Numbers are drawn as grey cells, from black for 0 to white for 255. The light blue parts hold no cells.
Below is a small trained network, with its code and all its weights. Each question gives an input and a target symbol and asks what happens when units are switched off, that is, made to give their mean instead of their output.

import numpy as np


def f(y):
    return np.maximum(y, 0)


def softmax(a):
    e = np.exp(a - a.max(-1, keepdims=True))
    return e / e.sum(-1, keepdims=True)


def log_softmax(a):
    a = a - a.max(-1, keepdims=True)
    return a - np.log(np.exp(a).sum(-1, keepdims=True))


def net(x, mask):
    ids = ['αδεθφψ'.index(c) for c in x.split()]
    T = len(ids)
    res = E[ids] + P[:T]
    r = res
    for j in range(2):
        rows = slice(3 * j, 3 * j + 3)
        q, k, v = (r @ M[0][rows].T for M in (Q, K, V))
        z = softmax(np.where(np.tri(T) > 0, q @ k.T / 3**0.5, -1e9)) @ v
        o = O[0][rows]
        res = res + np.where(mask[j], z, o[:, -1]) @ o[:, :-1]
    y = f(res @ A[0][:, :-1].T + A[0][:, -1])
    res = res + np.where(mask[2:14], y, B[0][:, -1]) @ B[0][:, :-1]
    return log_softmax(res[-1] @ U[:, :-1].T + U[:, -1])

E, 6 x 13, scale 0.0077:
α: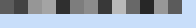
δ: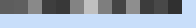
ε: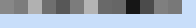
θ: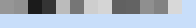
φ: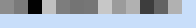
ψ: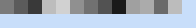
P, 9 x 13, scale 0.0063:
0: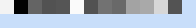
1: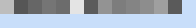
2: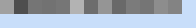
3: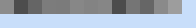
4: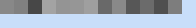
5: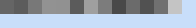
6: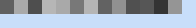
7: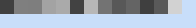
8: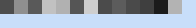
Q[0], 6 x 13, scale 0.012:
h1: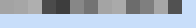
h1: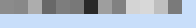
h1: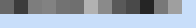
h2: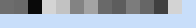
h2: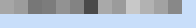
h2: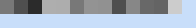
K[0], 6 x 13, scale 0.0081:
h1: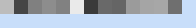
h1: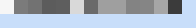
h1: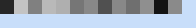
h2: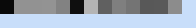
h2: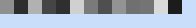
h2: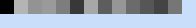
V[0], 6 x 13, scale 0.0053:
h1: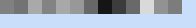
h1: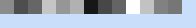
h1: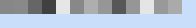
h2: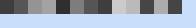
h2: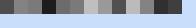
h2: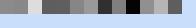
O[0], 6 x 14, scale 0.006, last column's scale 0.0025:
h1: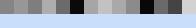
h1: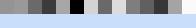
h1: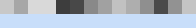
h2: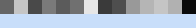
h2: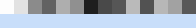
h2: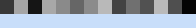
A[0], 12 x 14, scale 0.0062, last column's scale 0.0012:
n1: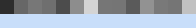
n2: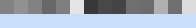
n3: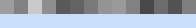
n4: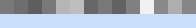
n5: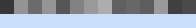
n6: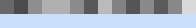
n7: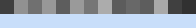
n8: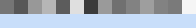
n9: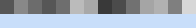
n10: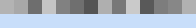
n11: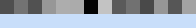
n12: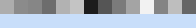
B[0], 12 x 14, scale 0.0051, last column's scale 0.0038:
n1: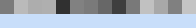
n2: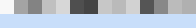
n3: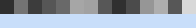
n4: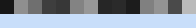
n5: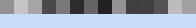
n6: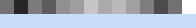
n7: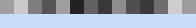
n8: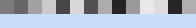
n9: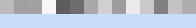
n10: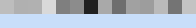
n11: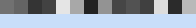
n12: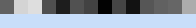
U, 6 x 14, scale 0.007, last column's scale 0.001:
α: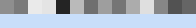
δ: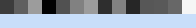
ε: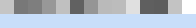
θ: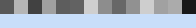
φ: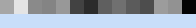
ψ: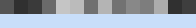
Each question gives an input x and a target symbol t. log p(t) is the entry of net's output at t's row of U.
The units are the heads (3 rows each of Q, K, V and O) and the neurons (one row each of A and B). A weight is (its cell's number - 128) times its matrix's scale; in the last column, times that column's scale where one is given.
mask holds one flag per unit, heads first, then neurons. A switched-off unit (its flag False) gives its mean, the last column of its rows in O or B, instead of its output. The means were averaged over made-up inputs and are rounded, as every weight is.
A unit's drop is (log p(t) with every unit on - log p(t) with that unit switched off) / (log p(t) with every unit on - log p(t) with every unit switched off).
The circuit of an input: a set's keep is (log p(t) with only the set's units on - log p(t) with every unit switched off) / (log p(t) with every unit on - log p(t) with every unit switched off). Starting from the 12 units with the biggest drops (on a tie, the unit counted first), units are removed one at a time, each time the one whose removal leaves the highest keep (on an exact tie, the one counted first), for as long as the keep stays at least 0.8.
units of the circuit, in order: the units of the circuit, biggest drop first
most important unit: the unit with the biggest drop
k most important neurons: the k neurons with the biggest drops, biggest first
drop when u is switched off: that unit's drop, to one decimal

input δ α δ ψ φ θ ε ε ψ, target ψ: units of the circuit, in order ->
(h1, n11, h2)
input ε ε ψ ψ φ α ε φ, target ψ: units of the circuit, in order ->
(h1, n11)
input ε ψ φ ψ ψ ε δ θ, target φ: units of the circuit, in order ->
(h2, h1, n12)
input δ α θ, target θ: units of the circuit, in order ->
(h2, n9, h1)
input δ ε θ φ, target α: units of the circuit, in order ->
(h1, n8)
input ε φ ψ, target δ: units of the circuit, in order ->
(h1, n12, n4)
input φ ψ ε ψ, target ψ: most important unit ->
h2
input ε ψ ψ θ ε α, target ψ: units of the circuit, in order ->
(h1, h2, n11)
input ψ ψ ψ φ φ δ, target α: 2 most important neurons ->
(n9, n1)
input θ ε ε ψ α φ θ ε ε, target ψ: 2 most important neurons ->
(n11, n8)
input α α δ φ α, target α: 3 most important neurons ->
(n9, n8, n1)
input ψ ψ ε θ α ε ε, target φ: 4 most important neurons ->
(n7, n5, n2, n11)
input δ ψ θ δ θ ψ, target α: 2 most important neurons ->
(n8, n10)
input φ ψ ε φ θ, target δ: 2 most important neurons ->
(n12, n4)
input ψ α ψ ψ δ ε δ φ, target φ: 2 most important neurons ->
(n12, n2)
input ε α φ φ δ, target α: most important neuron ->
(n9)
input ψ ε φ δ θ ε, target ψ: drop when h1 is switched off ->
0.8
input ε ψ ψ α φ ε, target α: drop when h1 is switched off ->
1.1
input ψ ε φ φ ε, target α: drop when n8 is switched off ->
0.1
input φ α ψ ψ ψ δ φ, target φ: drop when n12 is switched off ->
0.3
